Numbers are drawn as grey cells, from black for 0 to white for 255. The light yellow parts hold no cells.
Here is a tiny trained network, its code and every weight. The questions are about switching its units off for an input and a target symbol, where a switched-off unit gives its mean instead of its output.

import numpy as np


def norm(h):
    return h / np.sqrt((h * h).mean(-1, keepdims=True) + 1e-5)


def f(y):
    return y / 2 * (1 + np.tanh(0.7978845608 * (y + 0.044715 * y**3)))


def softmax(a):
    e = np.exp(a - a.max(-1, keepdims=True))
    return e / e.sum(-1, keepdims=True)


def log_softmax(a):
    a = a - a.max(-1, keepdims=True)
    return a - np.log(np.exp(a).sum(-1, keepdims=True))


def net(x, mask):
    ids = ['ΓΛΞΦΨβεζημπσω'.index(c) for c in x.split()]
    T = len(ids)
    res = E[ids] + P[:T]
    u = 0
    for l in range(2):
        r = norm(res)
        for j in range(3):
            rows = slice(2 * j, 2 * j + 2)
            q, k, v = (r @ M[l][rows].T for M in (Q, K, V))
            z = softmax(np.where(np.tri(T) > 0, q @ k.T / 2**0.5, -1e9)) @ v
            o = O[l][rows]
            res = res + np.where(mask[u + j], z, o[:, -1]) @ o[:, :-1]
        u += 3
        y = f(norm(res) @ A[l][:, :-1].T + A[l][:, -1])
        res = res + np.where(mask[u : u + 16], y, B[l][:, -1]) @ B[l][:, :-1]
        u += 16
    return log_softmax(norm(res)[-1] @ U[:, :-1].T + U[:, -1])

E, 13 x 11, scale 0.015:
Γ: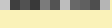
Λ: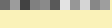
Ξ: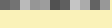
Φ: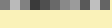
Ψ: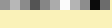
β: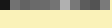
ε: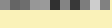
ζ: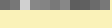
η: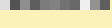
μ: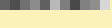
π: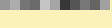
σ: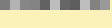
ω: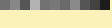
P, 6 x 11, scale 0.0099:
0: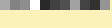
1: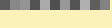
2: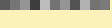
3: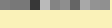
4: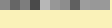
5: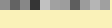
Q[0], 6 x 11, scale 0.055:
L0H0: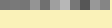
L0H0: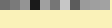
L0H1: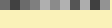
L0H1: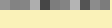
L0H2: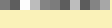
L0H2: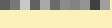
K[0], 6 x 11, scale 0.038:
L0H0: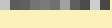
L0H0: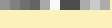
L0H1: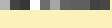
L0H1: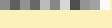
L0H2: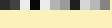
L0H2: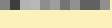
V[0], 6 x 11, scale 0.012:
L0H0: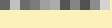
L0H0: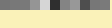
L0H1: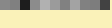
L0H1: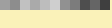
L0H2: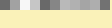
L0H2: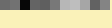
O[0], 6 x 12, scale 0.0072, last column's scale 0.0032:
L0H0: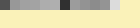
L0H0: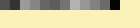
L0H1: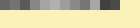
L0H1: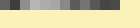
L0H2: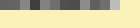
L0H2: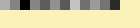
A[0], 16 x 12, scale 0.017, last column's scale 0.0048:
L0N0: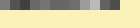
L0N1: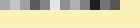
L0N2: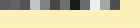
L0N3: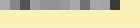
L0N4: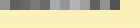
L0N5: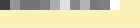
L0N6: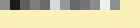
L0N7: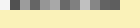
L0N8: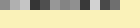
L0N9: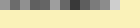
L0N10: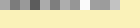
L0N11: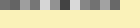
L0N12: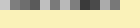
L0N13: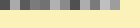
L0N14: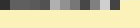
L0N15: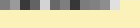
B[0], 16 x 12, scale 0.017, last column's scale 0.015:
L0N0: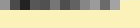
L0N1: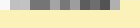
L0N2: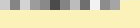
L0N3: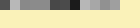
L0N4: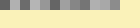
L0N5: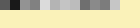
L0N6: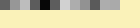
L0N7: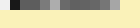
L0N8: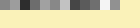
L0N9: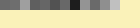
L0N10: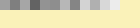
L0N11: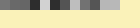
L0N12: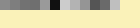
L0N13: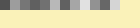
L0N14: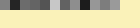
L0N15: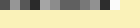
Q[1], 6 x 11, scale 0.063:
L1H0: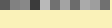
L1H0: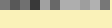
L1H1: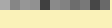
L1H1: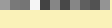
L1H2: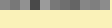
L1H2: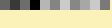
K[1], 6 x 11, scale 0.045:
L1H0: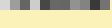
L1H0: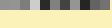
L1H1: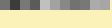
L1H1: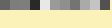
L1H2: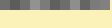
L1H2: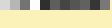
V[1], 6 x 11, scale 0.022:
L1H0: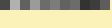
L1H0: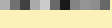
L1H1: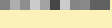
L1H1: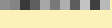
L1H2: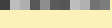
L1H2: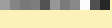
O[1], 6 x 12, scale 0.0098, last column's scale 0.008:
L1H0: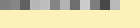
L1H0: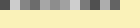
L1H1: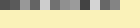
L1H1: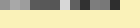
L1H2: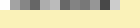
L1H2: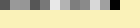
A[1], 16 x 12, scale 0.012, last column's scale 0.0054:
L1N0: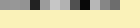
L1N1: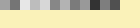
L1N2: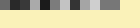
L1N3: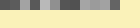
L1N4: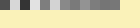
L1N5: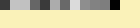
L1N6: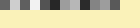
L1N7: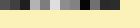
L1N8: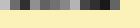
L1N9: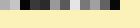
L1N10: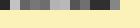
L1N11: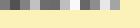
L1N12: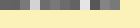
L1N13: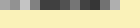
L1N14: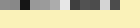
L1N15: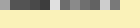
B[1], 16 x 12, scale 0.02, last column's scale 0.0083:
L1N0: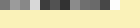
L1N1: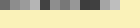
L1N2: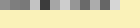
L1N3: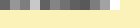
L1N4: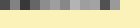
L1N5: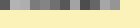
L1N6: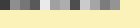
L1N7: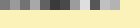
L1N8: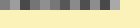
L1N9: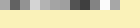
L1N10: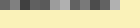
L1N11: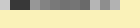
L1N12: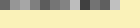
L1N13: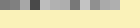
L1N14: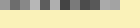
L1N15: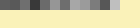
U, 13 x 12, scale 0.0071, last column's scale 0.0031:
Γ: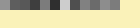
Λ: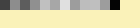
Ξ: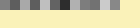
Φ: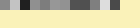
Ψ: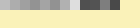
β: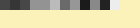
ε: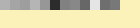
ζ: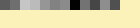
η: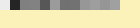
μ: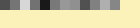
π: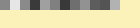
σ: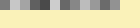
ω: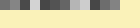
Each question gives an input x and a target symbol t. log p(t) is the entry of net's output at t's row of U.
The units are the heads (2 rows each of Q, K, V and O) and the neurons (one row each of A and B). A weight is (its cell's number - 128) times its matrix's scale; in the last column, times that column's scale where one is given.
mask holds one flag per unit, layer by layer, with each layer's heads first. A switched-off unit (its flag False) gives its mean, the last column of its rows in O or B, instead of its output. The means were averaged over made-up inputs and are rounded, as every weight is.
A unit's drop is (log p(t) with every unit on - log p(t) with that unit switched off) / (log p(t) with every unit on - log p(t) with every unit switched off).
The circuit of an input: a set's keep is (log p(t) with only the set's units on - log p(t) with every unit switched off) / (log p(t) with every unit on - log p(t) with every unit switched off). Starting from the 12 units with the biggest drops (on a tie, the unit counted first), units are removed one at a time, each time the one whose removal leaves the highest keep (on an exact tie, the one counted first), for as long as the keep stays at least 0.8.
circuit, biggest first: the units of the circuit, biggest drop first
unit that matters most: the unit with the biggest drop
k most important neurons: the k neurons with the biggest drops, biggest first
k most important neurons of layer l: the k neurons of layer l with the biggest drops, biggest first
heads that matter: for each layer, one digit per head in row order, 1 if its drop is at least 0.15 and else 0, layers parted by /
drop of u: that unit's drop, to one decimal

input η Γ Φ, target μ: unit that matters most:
L1H0
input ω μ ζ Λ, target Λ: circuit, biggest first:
(L0N10, L0N5, L1H0)
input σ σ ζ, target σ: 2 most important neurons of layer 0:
(L0N13, L0N11)
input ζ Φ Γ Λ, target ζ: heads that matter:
011 / 000
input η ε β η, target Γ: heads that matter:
100 / 010
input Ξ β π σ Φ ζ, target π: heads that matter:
100 / 001
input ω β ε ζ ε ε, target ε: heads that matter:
000 / 000
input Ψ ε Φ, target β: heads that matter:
001 / 010
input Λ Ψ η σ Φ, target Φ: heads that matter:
001 / 000
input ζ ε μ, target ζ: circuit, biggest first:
(L0H2, L1N3)
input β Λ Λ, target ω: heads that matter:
111 / 011
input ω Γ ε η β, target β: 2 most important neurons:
(L0N14, L0N15)
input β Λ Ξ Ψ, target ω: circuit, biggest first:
(L0N14, L1H1)
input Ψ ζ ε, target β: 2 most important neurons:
(L0N10, L0N0)
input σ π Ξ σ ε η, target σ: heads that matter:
100 / 001
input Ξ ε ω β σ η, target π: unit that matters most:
L0H0
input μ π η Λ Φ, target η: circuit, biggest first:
(L1H0, L0N6)
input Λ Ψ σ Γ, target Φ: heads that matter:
011 / 000
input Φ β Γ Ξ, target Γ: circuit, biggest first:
(L0N8, L1H1)
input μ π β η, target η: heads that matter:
000 / 100
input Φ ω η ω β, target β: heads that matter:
010 / 000
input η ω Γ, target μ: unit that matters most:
L1H2
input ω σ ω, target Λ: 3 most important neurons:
(L0N10, L0N5, L0N14)
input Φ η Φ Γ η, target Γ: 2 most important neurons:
(L0N8, L0N12)
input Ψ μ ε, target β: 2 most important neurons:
(L0N15, L0N10)
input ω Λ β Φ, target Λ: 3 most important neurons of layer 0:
(L0N10, L0N5, L0N11)
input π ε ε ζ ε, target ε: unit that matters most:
L0N2
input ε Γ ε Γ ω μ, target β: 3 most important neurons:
(L0N5, L0N14, L0N10)
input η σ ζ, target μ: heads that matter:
001 / 101
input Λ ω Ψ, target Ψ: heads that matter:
000 / 100
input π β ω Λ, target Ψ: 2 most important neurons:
(L0N11, L1N1)
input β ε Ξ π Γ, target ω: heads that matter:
001 / 111
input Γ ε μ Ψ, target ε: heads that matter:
001 / 010
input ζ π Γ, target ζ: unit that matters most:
L0H2
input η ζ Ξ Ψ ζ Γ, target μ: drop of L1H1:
0.1
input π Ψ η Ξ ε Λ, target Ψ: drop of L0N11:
0.3
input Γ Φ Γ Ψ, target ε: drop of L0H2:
0.2
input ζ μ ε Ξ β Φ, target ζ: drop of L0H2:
0.4
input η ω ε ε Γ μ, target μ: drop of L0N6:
0.2
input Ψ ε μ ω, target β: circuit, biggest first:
(L0H1)
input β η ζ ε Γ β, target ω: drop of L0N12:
0.1
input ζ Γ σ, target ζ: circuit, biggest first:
(L0H2, L1N3)
